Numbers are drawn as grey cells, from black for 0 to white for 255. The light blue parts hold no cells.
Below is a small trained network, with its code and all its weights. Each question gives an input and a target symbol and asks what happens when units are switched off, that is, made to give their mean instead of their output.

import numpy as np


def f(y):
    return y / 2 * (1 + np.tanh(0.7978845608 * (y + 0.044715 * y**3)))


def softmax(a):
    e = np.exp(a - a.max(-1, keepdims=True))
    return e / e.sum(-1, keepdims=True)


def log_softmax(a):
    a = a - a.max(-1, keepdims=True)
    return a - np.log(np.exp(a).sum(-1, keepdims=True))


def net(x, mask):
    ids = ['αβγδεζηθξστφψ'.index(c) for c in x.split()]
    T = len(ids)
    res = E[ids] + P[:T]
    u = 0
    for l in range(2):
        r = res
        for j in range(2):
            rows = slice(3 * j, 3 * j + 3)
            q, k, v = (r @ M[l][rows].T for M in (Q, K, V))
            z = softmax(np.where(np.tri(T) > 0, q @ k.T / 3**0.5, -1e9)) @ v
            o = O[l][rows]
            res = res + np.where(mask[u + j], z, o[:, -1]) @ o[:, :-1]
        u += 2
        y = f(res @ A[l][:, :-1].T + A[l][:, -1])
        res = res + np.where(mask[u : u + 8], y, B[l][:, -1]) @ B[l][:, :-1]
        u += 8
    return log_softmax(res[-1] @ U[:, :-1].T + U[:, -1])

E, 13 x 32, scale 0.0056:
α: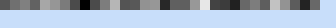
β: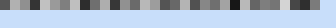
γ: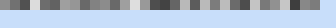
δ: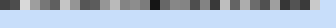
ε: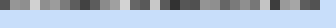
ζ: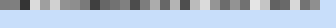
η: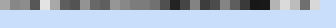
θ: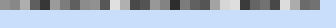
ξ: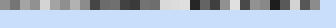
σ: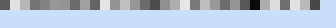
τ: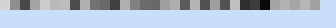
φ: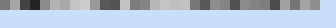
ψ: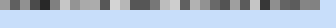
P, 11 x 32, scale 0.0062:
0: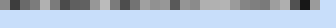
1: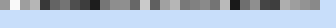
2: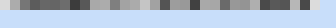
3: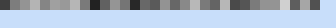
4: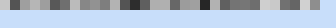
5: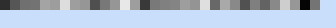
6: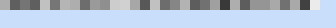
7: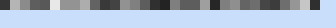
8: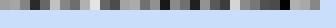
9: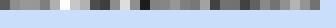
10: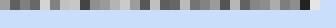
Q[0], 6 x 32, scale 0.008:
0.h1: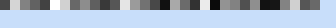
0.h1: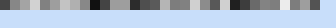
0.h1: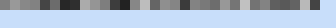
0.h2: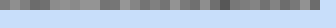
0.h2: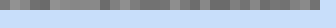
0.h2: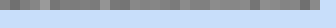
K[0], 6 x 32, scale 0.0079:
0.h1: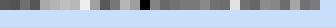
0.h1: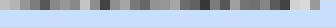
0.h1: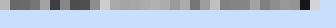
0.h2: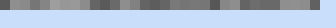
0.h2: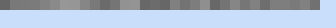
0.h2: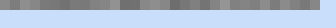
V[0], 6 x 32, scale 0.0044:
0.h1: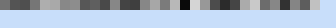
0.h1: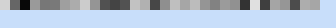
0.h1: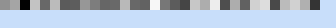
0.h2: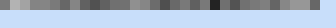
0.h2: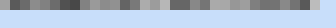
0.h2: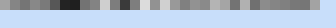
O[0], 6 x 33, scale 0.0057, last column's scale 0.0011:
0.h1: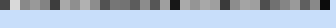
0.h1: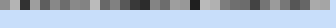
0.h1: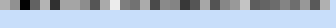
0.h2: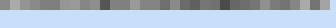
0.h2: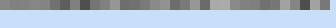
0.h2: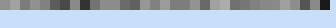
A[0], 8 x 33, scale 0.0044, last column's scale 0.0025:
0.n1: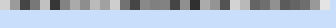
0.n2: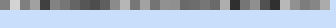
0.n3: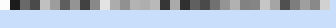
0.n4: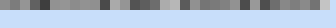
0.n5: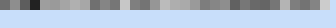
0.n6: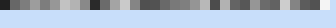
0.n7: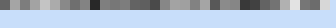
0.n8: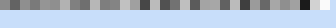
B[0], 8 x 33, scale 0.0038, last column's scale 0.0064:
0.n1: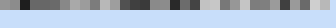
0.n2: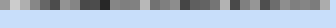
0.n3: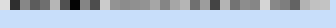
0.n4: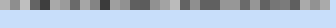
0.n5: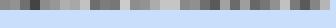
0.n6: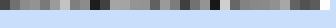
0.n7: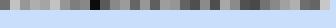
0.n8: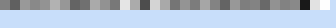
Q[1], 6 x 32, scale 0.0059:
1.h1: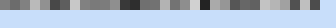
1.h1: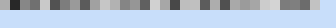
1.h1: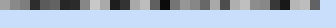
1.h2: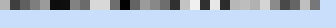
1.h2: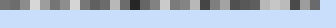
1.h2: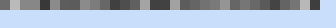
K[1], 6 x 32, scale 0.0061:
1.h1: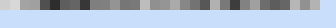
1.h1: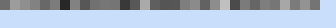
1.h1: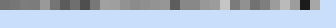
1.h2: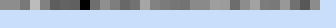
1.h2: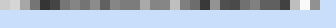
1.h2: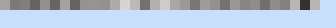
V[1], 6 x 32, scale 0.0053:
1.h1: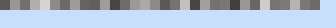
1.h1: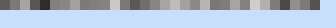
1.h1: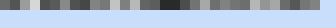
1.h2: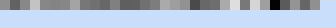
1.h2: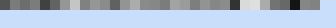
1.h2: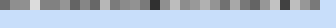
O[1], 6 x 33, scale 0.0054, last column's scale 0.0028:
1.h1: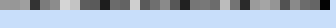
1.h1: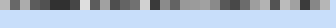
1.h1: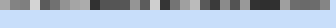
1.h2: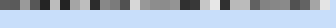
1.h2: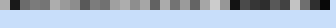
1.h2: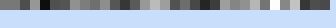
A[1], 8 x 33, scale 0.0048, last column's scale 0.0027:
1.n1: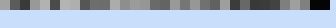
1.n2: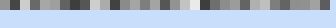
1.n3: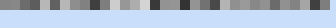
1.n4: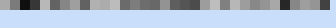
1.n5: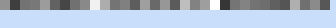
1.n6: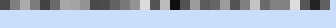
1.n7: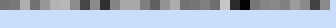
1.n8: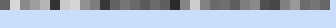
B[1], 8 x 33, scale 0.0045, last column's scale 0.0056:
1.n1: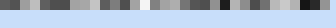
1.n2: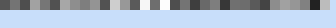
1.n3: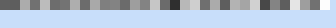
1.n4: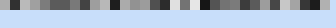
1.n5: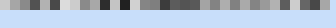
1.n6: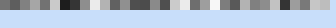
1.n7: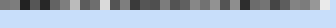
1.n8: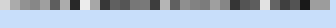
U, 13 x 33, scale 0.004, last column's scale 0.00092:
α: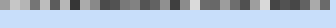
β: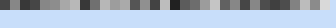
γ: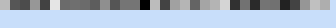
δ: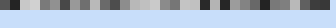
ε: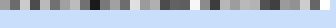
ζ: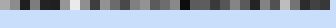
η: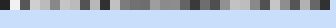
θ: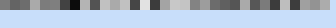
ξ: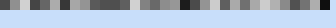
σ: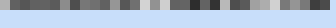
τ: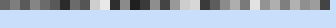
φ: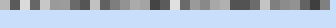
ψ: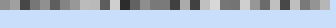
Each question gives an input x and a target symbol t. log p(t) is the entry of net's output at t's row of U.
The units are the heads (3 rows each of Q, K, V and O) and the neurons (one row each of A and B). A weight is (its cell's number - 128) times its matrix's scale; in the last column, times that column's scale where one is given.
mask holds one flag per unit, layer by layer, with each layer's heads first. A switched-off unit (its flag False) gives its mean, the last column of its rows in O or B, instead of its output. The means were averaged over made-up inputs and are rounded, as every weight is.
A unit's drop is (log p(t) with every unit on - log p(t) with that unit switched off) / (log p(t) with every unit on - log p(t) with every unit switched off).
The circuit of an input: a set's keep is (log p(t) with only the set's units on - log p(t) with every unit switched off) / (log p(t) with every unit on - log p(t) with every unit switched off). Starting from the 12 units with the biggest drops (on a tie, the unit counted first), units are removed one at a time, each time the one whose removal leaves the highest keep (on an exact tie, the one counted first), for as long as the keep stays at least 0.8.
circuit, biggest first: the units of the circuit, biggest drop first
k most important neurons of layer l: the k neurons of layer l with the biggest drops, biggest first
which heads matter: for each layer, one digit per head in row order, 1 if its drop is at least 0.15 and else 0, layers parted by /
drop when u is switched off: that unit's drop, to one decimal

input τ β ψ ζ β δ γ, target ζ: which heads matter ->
10 / 00
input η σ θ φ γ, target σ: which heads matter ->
10 / 01
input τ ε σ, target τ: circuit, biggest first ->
[1.h2 1.n4 1.h1 0.n6]
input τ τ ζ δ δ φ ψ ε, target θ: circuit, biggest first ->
[1.h1 0.n8 0.n4]
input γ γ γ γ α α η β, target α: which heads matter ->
00 / 01
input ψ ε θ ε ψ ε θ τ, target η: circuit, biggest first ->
[0.h2 1.h2 1.h1 0.n7]
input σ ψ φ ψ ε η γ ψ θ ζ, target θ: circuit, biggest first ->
[1.h1 0.n4]
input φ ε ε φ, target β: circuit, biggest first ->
[1.h1 1.n7 1.h2 0.n5]
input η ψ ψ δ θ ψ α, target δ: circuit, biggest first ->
[0.h1 1.n2 0.n8]
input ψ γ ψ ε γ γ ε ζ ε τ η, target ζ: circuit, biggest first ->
[0.h1 1.n4 0.n1]
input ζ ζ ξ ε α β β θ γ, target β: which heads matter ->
10 / 11
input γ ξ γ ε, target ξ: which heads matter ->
00 / 01
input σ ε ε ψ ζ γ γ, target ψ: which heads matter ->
10 / 10
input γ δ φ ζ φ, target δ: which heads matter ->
10 / 00
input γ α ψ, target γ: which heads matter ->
10 / 10
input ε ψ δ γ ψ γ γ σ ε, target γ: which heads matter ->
10 / 10
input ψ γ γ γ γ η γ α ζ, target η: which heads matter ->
00 / 11
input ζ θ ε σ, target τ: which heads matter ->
00 / 01
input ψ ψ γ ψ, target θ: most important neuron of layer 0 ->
[0.n4]
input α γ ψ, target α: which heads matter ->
10 / 11
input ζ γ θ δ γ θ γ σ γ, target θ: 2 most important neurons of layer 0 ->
[0.n3 0.n6]
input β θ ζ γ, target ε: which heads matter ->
10 / 01
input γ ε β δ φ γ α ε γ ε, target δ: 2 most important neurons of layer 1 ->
[1.n3 1.n1]
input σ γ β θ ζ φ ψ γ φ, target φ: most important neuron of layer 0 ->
[0.n5]
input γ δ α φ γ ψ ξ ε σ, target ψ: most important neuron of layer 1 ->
[1.n5]
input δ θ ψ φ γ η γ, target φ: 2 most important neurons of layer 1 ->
[1.n4 1.n5]
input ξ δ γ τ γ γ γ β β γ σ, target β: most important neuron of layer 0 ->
[0.n8]
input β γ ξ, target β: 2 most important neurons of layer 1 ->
[1.n7 1.n2]
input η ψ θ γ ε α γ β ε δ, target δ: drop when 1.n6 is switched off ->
0.3
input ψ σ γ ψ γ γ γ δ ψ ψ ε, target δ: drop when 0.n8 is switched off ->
0.1
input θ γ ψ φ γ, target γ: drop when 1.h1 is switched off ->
0.3
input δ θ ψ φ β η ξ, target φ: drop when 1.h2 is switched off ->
0.2
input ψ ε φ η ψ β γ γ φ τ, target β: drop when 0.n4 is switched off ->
0.0
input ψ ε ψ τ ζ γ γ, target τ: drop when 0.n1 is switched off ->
0.1
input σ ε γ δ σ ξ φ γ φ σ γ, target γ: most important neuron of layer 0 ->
[0.n8]
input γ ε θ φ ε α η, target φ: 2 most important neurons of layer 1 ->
[1.n4 1.n5]
